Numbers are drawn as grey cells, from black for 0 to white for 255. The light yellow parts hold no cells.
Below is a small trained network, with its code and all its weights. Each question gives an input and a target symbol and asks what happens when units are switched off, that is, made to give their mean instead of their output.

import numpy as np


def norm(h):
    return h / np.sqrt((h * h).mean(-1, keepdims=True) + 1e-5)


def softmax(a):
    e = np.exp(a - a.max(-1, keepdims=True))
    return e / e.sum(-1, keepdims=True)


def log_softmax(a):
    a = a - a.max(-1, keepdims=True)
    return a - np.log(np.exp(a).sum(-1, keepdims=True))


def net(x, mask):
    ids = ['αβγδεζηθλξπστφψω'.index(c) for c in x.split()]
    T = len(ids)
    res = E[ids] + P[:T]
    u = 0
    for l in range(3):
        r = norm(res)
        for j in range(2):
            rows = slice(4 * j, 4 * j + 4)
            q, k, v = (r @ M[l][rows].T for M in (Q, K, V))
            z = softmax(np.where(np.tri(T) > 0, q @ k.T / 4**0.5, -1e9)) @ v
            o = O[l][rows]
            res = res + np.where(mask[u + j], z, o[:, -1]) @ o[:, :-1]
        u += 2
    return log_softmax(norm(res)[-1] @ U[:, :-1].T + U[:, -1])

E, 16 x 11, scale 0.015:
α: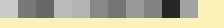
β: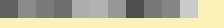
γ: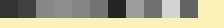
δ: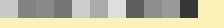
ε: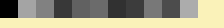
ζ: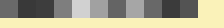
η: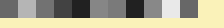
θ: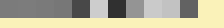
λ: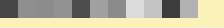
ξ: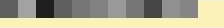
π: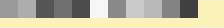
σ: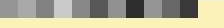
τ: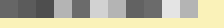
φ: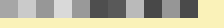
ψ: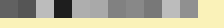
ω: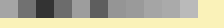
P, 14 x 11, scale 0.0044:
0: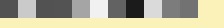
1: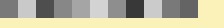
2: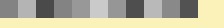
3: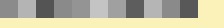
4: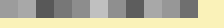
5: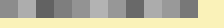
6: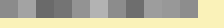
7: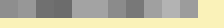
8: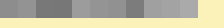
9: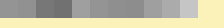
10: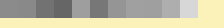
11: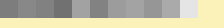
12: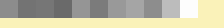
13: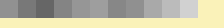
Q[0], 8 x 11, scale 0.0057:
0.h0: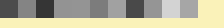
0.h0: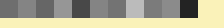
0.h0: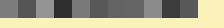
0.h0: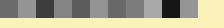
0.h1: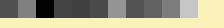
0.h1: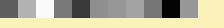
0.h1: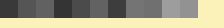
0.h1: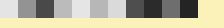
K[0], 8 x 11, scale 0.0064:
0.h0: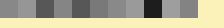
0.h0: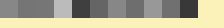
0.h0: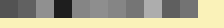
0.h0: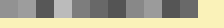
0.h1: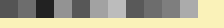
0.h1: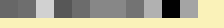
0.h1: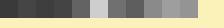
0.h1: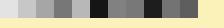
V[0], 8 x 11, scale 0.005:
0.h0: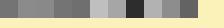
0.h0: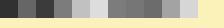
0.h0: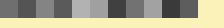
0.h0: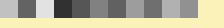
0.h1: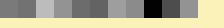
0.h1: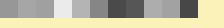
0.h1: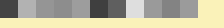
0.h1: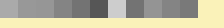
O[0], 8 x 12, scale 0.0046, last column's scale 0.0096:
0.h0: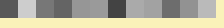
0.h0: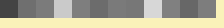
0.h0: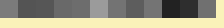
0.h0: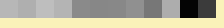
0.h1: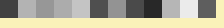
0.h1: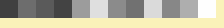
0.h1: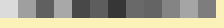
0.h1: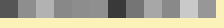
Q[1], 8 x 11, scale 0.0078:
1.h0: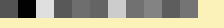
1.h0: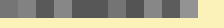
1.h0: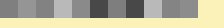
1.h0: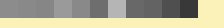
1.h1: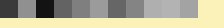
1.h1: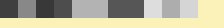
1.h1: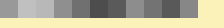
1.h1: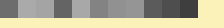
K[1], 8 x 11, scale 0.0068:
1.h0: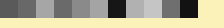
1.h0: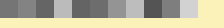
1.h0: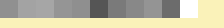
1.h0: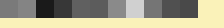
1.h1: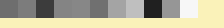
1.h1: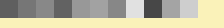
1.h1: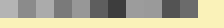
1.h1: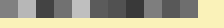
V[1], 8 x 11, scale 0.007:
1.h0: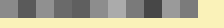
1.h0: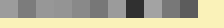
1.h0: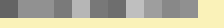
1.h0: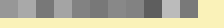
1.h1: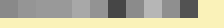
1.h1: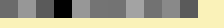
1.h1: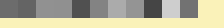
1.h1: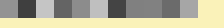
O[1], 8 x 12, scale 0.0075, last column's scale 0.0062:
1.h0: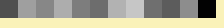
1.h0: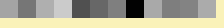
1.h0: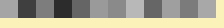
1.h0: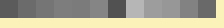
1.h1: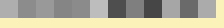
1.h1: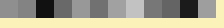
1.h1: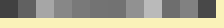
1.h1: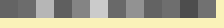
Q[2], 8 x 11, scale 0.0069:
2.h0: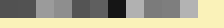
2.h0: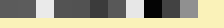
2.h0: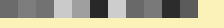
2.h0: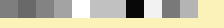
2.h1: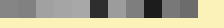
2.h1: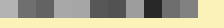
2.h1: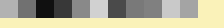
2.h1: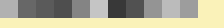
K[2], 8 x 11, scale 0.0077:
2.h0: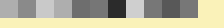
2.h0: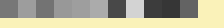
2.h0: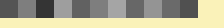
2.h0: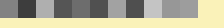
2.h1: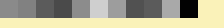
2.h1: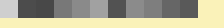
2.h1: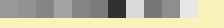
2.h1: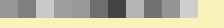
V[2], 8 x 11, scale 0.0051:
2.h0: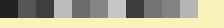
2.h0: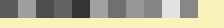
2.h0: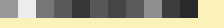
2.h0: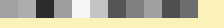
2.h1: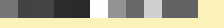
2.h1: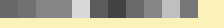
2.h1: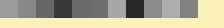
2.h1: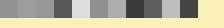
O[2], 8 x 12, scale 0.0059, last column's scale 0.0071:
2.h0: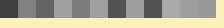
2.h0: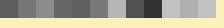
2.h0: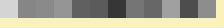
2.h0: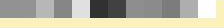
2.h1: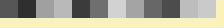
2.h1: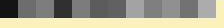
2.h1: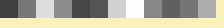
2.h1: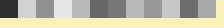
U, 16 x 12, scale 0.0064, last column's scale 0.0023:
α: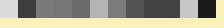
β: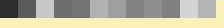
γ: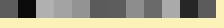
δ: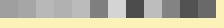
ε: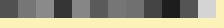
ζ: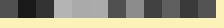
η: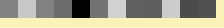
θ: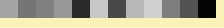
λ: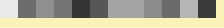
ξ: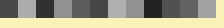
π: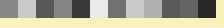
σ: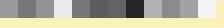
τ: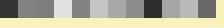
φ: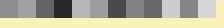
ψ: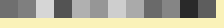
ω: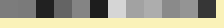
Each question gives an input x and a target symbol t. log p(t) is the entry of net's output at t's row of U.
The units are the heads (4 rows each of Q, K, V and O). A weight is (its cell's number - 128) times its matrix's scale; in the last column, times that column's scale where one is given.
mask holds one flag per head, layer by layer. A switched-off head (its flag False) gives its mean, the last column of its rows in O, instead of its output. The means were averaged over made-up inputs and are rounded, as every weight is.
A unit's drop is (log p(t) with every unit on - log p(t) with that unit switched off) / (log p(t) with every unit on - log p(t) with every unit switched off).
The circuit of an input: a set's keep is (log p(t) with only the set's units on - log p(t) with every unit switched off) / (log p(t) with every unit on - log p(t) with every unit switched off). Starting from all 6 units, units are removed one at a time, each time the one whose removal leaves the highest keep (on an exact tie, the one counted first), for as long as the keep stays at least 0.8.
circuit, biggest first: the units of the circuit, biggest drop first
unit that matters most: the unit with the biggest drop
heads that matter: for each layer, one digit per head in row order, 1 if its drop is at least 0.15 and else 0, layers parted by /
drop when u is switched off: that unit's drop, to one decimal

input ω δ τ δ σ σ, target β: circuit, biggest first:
2.h1, 0.h1
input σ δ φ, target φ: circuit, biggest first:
0.h1, 1.h0, 2.h1
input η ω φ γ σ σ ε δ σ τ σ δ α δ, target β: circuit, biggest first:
1.h1, 0.h1
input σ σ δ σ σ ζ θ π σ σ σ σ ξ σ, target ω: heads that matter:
00 / 01 / 00
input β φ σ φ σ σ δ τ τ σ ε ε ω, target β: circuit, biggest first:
1.h1, 2.h0
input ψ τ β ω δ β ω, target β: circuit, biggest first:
2.h0, 2.h1
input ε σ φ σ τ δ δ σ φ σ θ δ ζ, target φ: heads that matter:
01 / 00 / 01
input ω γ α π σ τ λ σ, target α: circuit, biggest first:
2.h1
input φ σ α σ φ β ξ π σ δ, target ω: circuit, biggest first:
1.h1, 0.h1
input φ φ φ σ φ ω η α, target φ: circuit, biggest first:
2.h1, 1.h1
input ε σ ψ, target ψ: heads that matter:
00 / 00 / 01
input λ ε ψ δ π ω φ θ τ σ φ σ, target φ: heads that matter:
00 / 10 / 01
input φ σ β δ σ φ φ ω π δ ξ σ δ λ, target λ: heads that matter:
01 / 00 / 00
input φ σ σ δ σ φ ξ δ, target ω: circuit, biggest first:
1.h1
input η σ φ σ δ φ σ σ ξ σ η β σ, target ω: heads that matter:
10 / 01 / 00
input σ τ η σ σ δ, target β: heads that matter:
01 / 01 / 01
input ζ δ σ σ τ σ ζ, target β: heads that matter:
00 / 01 / 01
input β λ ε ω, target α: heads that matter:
01 / 00 / 01
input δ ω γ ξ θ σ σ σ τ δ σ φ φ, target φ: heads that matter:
01 / 10 / 01
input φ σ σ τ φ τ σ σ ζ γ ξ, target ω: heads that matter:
01 / 01 / 00
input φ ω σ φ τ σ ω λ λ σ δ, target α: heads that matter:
01 / 00 / 01
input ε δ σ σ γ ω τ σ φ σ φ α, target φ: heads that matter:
00 / 00 / 01
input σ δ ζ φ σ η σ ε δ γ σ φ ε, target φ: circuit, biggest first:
2.h1
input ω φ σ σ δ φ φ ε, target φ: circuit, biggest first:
2.h1, 1.h1
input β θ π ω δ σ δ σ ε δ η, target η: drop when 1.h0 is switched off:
0.1
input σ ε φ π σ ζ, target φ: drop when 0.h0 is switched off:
-0.1
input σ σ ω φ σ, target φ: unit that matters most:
1.h0
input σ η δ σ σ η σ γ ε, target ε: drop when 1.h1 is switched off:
0.4
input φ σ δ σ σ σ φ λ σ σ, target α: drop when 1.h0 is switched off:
0.1
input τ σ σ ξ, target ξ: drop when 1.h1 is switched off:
0.0
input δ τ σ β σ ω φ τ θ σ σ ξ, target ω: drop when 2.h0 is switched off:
-0.1
